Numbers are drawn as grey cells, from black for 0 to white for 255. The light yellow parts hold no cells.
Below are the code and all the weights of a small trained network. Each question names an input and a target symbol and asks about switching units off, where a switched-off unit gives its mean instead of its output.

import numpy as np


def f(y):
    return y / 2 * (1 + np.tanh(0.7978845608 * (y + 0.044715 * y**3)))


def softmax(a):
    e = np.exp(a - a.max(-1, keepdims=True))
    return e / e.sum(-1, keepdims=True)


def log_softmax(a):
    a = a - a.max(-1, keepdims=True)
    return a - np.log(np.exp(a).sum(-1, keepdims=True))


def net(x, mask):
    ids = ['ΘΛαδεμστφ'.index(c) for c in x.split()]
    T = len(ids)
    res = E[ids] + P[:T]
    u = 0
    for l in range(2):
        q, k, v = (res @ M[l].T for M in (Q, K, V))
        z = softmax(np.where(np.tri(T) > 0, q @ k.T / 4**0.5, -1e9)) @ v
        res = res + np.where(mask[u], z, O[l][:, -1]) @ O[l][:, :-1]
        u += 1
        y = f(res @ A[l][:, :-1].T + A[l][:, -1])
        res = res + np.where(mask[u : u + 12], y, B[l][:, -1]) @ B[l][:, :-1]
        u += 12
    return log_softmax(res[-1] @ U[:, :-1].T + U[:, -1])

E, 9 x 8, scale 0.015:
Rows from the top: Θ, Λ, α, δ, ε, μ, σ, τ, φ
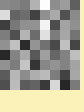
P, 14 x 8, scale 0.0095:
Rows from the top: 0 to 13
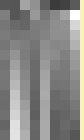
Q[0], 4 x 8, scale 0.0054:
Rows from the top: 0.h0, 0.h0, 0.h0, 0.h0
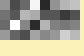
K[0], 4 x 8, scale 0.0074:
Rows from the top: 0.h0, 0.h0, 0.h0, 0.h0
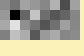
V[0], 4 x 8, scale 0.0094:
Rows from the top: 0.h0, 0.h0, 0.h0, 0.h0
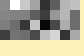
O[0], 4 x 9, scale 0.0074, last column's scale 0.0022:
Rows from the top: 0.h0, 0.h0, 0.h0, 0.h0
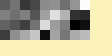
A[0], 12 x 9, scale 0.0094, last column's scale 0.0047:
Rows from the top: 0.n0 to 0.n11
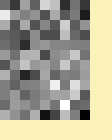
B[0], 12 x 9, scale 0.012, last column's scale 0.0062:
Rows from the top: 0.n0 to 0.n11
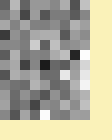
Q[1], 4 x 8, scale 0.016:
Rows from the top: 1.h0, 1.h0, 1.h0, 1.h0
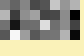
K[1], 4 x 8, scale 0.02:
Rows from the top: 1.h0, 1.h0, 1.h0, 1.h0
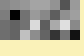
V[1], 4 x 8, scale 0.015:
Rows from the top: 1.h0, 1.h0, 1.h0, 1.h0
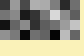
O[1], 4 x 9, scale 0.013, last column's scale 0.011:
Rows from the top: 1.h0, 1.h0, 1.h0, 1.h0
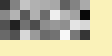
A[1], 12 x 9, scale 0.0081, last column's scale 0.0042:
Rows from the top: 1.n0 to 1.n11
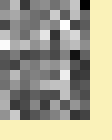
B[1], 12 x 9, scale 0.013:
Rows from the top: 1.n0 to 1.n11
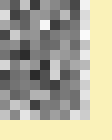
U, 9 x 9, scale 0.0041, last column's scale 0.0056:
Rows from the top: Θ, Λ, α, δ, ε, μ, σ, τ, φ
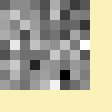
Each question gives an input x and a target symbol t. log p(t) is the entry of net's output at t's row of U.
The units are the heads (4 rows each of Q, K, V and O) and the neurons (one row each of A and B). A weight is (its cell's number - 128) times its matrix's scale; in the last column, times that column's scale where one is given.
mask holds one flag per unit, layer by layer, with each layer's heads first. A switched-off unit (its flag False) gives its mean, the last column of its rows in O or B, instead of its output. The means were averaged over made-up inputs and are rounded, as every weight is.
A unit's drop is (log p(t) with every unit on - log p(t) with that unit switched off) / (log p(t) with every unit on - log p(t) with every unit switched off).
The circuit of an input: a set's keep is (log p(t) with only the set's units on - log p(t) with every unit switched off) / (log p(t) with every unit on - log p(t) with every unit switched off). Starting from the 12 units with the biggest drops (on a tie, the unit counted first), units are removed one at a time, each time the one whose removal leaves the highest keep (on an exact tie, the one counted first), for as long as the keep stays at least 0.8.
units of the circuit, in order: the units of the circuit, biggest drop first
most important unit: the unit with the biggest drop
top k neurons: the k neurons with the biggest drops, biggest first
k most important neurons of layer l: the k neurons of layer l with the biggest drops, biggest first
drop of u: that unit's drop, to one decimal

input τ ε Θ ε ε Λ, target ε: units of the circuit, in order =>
(0.n7, 0.h0)
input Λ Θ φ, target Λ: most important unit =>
0.h0
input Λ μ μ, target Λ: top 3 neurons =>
(0.n5, 0.n1, 1.n11)
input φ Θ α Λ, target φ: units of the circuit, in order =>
(0.n5, 1.h0, 1.n1, 0.h0)
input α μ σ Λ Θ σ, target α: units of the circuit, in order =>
(0.n5, 0.h0, 1.h0)
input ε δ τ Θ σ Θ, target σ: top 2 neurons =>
(1.n10, 0.n6)
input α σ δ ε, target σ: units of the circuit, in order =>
(0.n11, 0.n5, 1.h0, 1.n10)
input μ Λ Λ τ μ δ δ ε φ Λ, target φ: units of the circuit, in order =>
(1.h0, 1.n1)
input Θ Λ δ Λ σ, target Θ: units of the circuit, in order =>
(0.n5, 0.h0, 1.h0, 1.n7)
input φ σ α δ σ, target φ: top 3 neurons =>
(0.n5, 1.n1, 0.n6)
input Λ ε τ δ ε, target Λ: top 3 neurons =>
(1.n7, 1.n11, 0.n5)
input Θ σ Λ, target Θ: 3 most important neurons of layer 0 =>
(0.n5, 0.n1, 0.n6)
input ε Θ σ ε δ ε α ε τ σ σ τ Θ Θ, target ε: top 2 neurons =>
(1.n2, 1.n8)
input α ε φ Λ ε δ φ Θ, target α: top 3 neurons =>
(0.n8, 1.n6, 0.n6)
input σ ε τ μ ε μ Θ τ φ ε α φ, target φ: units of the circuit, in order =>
(1.h0)
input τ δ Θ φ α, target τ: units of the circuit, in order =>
(0.h0, 1.h0, 0.n6)
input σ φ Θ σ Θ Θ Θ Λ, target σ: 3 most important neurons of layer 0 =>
(0.n5, 0.n0, 0.n8)
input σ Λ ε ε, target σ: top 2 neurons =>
(1.n0, 0.n0)
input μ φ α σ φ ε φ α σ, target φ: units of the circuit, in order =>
(1.h0, 1.n1)
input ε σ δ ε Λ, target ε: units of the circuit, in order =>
(0.h0, 1.h0)
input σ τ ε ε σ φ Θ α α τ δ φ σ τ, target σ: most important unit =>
0.n5
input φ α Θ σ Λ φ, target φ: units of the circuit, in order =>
(1.h0, 1.n1)
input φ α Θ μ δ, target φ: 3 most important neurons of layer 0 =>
(0.n5, 0.n6, 0.n7)
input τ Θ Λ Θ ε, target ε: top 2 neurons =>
(0.n11, 0.n5)
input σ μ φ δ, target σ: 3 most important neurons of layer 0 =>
(0.n5, 0.n0, 0.n6)
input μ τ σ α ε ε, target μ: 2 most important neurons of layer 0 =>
(0.n8, 0.n0)
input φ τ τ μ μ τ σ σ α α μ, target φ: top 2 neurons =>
(0.n5, 1.n1)
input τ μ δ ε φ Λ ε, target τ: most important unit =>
1.h0
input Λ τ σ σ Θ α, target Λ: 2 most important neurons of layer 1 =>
(1.n11, 1.n7)
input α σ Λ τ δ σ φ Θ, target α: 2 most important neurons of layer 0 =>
(0.n5, 0.n6)
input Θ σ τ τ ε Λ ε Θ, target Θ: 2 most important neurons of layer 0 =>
(0.n8, 0.n10)
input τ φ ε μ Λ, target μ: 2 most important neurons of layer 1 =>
(1.n2, 1.n9)
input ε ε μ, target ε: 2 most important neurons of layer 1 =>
(1.n2, 1.n3)
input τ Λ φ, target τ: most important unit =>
0.h0
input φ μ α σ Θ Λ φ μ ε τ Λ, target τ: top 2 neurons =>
(0.n5, 0.n10)
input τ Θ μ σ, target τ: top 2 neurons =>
(0.n5, 0.n6)
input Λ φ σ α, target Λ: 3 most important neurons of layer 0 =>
(0.n5, 0.n1, 0.n6)
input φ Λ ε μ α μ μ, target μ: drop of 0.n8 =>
0.0
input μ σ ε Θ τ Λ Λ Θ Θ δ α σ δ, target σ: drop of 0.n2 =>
0.1
